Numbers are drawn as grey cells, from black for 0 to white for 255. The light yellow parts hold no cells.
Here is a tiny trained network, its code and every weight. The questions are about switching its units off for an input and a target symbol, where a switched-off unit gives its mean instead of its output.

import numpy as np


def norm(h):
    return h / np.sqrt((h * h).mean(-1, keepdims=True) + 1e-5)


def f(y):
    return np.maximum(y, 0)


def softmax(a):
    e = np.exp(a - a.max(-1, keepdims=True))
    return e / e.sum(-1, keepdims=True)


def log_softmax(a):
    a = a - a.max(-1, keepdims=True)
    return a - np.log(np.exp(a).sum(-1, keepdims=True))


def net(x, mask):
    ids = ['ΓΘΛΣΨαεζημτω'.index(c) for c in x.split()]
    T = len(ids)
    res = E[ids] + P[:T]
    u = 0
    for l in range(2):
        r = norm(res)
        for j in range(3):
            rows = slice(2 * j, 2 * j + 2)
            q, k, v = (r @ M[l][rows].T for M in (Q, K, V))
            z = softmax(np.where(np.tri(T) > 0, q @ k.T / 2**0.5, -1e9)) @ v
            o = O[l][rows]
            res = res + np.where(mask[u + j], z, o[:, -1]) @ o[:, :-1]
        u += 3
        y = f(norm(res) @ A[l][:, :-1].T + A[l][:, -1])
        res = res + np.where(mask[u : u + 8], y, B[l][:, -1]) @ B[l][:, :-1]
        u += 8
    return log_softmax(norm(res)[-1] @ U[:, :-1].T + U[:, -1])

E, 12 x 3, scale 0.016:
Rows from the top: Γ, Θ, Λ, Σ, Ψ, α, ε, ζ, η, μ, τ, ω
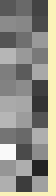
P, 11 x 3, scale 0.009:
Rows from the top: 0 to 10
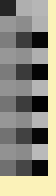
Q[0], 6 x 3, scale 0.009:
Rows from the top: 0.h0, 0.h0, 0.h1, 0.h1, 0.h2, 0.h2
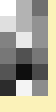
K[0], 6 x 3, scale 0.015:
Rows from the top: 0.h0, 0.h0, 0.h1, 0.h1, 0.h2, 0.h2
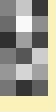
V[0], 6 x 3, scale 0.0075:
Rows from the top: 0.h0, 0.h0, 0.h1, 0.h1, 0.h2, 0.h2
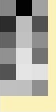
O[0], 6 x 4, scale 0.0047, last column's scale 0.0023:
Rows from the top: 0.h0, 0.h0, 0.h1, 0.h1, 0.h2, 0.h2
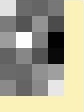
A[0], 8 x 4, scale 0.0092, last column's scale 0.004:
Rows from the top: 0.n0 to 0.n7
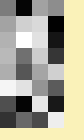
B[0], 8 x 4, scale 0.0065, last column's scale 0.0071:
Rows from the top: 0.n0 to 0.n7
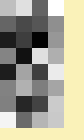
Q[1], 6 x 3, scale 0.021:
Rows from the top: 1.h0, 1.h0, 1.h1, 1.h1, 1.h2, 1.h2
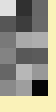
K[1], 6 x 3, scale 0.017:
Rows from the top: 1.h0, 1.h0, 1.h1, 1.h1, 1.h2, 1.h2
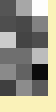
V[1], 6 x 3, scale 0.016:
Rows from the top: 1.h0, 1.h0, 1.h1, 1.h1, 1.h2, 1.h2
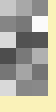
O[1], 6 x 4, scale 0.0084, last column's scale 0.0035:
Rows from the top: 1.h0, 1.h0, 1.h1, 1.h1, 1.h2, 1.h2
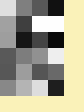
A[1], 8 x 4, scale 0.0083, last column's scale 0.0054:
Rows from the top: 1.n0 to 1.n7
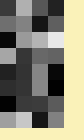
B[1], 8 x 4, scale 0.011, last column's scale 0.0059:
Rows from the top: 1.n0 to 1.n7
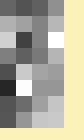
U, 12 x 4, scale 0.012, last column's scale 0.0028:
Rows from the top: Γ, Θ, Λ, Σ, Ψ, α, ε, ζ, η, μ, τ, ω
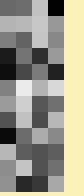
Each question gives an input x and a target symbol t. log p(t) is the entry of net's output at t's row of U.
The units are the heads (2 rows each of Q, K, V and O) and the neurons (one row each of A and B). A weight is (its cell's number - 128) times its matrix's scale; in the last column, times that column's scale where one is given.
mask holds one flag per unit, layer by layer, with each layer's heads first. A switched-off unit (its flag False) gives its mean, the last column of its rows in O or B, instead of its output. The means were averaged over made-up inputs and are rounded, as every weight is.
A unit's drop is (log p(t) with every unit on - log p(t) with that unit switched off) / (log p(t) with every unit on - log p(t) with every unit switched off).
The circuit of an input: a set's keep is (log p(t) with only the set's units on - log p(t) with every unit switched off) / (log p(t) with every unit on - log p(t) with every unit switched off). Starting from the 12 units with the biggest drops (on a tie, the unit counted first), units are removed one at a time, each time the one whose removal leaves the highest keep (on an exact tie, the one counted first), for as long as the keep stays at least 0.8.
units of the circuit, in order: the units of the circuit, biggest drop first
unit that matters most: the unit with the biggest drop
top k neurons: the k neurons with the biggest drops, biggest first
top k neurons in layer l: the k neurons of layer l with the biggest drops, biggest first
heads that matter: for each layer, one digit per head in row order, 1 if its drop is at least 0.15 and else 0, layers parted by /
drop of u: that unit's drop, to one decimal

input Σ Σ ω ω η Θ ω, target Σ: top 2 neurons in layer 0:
0.n2, 0.n6
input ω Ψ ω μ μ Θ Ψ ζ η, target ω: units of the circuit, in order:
1.h1, 0.h0
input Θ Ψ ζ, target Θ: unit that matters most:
0.n7
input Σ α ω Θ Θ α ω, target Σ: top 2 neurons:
0.n2, 0.n3
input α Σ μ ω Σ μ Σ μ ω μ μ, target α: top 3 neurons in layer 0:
0.n0, 0.n3, 0.n7
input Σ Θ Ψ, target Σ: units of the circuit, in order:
0.n2, 1.h0
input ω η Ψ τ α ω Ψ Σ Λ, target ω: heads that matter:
100 / 000
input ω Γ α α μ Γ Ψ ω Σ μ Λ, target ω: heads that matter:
000 / 010
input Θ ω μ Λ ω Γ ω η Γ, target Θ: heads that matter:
110 / 010
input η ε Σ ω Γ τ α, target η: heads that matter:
010 / 111
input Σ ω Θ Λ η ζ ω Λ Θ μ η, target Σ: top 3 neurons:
0.n2, 0.n6, 0.n0
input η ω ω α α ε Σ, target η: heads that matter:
010 / 001
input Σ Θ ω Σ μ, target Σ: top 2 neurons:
0.n2, 0.n0
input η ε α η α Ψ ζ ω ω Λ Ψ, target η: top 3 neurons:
0.n6, 0.n2, 1.n5
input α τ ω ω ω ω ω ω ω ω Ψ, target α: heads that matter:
110 / 010
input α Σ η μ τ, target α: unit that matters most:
1.h1
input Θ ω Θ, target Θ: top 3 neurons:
0.n7, 0.n4, 0.n6
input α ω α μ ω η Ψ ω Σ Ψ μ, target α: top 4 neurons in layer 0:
0.n6, 0.n0, 0.n3, 0.n7
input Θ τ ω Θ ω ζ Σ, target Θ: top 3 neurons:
0.n7, 0.n4, 0.n6
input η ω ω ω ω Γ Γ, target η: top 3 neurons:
0.n4, 1.n5, 1.n4
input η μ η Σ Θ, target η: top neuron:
0.n4
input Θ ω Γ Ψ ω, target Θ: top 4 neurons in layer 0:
0.n7, 0.n4, 0.n0, 0.n6
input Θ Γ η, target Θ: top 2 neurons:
0.n7, 0.n4
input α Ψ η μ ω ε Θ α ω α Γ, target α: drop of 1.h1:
0.9
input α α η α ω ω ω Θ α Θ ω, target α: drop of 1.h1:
1.1
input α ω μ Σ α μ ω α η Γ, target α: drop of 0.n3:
0.3
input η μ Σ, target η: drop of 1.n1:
0.0
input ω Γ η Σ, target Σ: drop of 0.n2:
0.5
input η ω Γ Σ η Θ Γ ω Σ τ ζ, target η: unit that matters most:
1.h2
